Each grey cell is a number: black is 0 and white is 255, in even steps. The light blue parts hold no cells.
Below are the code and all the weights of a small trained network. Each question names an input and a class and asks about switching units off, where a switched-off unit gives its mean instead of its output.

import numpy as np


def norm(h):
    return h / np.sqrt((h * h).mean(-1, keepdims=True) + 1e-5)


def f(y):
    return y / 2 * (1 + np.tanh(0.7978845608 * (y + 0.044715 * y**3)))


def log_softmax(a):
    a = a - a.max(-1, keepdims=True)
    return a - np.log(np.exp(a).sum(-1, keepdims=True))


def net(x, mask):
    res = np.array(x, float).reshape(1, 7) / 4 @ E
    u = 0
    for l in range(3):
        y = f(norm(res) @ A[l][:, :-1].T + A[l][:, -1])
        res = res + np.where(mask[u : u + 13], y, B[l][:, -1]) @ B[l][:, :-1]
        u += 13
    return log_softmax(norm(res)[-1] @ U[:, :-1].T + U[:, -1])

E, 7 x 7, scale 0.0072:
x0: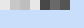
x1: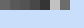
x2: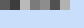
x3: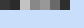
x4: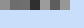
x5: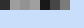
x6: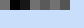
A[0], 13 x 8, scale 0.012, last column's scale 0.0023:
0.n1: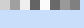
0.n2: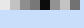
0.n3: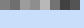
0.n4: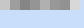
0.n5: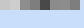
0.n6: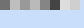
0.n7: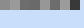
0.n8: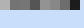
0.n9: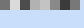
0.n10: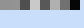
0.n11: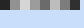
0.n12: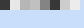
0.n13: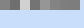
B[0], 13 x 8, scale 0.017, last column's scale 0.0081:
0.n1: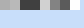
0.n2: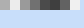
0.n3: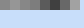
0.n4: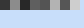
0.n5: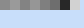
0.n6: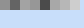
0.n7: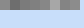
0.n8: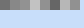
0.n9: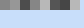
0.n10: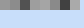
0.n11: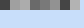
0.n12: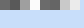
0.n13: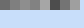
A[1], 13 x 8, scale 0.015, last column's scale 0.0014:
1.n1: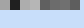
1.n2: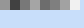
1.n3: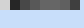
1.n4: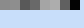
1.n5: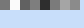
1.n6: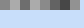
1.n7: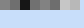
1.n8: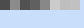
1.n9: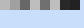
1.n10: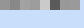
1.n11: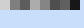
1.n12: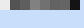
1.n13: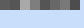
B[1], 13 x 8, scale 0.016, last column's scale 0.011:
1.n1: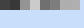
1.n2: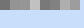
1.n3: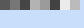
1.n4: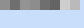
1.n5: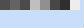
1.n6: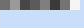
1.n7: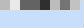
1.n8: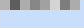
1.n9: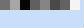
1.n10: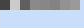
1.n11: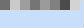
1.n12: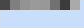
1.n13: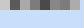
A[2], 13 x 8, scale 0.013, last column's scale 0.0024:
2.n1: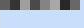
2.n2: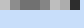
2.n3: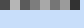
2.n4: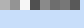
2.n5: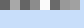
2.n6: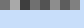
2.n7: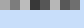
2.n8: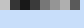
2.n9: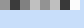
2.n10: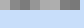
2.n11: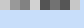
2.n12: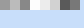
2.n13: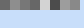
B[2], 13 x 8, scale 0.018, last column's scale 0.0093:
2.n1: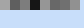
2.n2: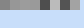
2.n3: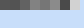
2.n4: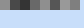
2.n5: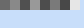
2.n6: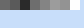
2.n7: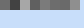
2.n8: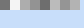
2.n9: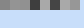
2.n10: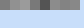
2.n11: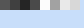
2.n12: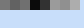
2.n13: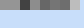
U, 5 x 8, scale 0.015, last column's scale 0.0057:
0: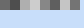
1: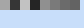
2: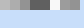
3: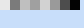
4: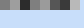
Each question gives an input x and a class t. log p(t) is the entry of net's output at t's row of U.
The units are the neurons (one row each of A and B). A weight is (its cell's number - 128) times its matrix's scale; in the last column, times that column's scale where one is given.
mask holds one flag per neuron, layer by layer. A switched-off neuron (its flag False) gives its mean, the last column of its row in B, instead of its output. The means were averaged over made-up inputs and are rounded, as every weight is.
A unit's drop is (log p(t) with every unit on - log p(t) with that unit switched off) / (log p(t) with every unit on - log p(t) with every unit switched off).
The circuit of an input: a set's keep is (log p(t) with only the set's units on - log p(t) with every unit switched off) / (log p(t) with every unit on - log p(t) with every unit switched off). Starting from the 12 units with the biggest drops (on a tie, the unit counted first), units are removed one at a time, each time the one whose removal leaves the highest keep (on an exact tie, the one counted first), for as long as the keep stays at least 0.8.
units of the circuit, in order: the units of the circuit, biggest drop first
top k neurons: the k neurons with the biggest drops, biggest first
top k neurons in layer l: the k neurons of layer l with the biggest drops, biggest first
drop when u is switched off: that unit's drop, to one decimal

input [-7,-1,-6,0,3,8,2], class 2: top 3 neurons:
[0.n2 0.n11 1.n7]
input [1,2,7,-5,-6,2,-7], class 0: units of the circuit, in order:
[0.n12]
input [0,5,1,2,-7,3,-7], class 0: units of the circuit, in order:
[0.n12 0.n1]
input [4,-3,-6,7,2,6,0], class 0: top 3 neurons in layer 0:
[0.n1 0.n12 0.n2]
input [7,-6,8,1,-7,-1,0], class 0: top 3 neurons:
[0.n12 0.n6 1.n1]
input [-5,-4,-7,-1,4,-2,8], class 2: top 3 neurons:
[0.n2 0.n5 1.n7]
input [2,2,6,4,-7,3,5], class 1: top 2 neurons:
[0.n12 0.n11]
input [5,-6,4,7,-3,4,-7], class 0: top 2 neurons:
[0.n12 0.n6]
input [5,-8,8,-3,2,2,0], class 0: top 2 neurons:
[0.n12 0.n6]
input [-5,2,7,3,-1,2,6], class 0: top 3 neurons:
[0.n4 0.n1 1.n3]
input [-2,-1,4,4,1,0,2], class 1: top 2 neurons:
[0.n1 0.n12]
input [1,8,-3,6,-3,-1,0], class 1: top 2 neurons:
[0.n11 0.n1]
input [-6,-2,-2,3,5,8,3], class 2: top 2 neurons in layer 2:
[2.n8 2.n2]
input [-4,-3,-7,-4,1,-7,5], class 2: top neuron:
[0.n2]
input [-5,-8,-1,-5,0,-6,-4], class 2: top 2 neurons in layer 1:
[1.n8 1.n7]
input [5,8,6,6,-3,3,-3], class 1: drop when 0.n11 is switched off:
0.6
